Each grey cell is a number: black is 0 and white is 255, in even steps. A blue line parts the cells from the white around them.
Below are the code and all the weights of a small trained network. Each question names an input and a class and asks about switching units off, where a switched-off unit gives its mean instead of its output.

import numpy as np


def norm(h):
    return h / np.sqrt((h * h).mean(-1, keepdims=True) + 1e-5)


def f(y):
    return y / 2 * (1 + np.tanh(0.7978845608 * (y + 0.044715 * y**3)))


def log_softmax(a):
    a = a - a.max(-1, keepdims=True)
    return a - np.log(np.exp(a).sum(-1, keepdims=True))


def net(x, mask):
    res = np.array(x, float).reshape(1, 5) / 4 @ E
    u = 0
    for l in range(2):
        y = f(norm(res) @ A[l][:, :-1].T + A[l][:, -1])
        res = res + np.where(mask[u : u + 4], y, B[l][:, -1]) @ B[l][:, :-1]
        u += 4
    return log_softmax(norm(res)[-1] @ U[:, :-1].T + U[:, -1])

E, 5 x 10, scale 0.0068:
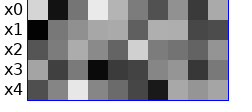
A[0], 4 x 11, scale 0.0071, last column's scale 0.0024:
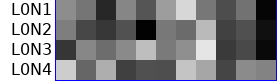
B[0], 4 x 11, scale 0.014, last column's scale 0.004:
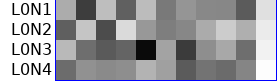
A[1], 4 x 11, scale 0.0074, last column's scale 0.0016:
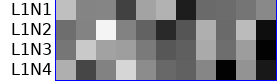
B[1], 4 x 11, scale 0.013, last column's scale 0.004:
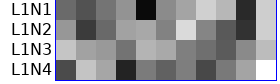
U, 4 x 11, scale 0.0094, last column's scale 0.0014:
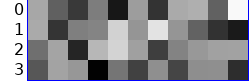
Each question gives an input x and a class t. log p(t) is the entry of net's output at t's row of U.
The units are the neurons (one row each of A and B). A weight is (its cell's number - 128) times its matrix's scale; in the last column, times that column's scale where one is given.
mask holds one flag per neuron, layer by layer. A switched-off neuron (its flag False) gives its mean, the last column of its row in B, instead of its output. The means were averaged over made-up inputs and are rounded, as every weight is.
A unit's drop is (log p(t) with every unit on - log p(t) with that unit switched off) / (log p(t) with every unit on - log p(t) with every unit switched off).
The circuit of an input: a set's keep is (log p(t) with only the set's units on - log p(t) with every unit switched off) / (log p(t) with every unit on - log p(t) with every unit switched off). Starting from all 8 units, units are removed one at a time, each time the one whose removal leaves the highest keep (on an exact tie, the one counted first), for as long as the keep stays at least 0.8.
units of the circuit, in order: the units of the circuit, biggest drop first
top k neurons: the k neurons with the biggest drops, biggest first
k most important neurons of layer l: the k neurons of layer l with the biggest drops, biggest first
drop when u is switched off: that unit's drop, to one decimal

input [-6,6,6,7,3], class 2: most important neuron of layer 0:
L0N2
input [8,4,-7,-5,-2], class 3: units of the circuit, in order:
L1N4, L0N2
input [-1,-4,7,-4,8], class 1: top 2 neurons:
L1N2, L0N3
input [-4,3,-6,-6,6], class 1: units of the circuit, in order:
L1N2, L0N2
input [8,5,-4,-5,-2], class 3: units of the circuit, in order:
L1N4, L0N2
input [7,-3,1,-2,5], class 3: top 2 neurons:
L1N4, L0N3
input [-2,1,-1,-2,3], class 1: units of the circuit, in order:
L0N2, L1N2
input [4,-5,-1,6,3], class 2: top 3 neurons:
L0N2, L0N3, L0N1
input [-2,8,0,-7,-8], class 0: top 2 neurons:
L0N3, L1N2
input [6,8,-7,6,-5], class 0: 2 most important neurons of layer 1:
L1N2, L1N3
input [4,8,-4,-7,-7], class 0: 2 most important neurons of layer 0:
L0N3, L0N2
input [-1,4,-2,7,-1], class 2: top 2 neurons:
L0N2, L0N4
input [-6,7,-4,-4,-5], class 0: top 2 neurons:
L0N3, L1N4
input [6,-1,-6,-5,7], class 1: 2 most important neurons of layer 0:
L0N2, L0N4
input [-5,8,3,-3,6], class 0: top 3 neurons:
L0N3, L1N4, L0N1
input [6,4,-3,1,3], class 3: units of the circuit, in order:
L1N4
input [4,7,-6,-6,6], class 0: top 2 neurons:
L0N3, L0N2
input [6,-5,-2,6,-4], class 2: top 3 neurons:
L0N2, L0N3, L0N4
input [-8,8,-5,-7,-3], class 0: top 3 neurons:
L0N3, L1N4, L0N4
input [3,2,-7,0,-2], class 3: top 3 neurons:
L1N4, L0N2, L1N2
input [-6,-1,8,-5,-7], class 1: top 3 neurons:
L1N4, L0N3, L0N2
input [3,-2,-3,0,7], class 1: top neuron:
L1N2
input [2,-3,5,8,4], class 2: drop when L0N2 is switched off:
1.0
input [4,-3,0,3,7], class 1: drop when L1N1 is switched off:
0.0
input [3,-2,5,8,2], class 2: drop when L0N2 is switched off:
1.0
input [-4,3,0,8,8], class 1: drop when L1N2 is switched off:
0.9
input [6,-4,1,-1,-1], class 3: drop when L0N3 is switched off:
0.4
